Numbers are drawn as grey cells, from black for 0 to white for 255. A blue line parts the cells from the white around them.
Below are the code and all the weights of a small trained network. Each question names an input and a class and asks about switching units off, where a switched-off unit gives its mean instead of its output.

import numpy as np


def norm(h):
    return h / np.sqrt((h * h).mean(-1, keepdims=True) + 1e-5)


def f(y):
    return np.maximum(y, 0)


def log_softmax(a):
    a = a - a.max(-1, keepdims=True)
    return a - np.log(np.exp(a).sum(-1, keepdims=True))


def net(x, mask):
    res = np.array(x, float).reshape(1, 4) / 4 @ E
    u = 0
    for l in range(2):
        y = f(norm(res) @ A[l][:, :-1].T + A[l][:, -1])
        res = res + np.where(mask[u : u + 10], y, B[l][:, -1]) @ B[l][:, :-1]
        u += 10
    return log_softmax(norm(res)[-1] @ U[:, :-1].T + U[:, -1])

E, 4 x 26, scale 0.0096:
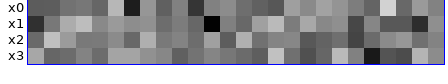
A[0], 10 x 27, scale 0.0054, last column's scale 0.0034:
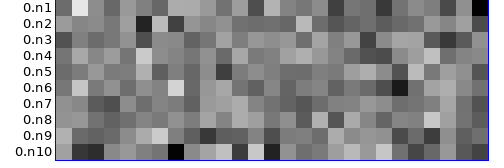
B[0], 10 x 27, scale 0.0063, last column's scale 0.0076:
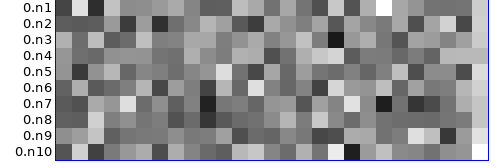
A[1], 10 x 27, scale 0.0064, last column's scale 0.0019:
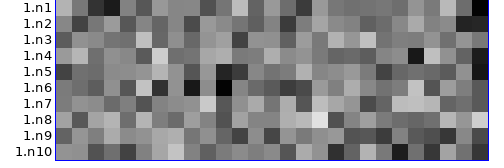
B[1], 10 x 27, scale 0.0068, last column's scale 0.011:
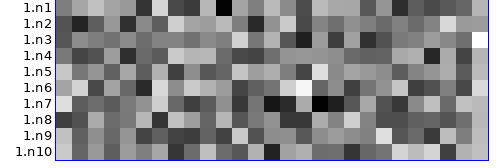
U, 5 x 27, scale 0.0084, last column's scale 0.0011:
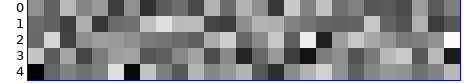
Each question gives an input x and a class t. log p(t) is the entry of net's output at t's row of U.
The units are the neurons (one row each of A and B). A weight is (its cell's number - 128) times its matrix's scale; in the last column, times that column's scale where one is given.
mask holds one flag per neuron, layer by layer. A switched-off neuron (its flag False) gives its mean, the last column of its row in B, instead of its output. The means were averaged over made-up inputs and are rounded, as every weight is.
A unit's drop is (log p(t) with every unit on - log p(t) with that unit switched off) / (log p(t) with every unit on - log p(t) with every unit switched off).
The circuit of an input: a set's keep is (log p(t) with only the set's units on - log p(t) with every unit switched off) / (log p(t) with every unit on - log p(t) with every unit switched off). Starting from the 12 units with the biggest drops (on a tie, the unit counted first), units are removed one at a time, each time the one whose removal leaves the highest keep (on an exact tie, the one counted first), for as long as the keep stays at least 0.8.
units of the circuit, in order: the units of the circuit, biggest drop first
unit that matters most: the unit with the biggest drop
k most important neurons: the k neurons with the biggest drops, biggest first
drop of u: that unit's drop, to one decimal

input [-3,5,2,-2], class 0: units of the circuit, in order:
[1.n9]
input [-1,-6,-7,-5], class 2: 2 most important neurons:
[0.n10; 1.n3]
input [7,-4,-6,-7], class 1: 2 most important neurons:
[1.n6; 0.n9]
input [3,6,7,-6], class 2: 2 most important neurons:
[0.n1; 0.n7]
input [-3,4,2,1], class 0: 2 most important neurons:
[1.n9; 0.n5]
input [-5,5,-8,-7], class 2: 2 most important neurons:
[0.n10; 0.n9]
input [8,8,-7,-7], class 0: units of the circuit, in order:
[1.n5; 1.n9]
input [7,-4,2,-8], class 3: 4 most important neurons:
[1.n7; 0.n2; 1.n4; 0.n3]
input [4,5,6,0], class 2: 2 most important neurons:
[0.n1; 0.n6]
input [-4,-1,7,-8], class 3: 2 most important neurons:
[1.n7; 0.n10]
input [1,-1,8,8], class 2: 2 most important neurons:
[0.n6; 0.n1]
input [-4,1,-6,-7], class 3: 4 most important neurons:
[1.n7; 0.n3; 0.n1; 0.n6]
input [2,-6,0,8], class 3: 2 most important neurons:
[1.n10; 0.n9]
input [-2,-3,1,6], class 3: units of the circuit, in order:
[1.n10]
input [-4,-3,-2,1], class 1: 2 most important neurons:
[0.n2; 1.n4]
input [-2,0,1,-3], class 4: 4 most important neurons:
[0.n3; 1.n8; 0.n9; 1.n10]
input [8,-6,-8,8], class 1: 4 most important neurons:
[1.n6; 0.n5; 0.n1; 0.n6]
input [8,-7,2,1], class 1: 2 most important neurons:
[1.n6; 1.n2]
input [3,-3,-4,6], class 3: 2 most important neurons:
[0.n9; 0.n1]
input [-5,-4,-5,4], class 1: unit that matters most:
0.n2
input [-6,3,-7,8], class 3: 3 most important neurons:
[0.n9; 0.n1; 1.n10]
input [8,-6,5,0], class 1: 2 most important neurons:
[1.n6; 0.n5]
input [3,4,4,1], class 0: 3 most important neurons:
[0.n10; 1.n3; 1.n9]
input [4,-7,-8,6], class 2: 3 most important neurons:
[0.n10; 1.n3; 1.n10]
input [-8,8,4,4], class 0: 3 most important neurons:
[1.n9; 1.n5; 0.n5]
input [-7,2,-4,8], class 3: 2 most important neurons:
[1.n10; 0.n9]
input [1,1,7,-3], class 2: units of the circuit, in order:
[0.n1]
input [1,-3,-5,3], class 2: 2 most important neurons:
[0.n10; 1.n8]
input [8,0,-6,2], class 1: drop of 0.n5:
0.1
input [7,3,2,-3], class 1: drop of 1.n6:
0.3
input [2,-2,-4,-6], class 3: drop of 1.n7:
0.7
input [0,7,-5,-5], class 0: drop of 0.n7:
0.0
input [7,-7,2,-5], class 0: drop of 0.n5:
-0.1
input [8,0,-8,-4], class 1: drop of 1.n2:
0.1
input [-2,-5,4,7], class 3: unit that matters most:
1.n10
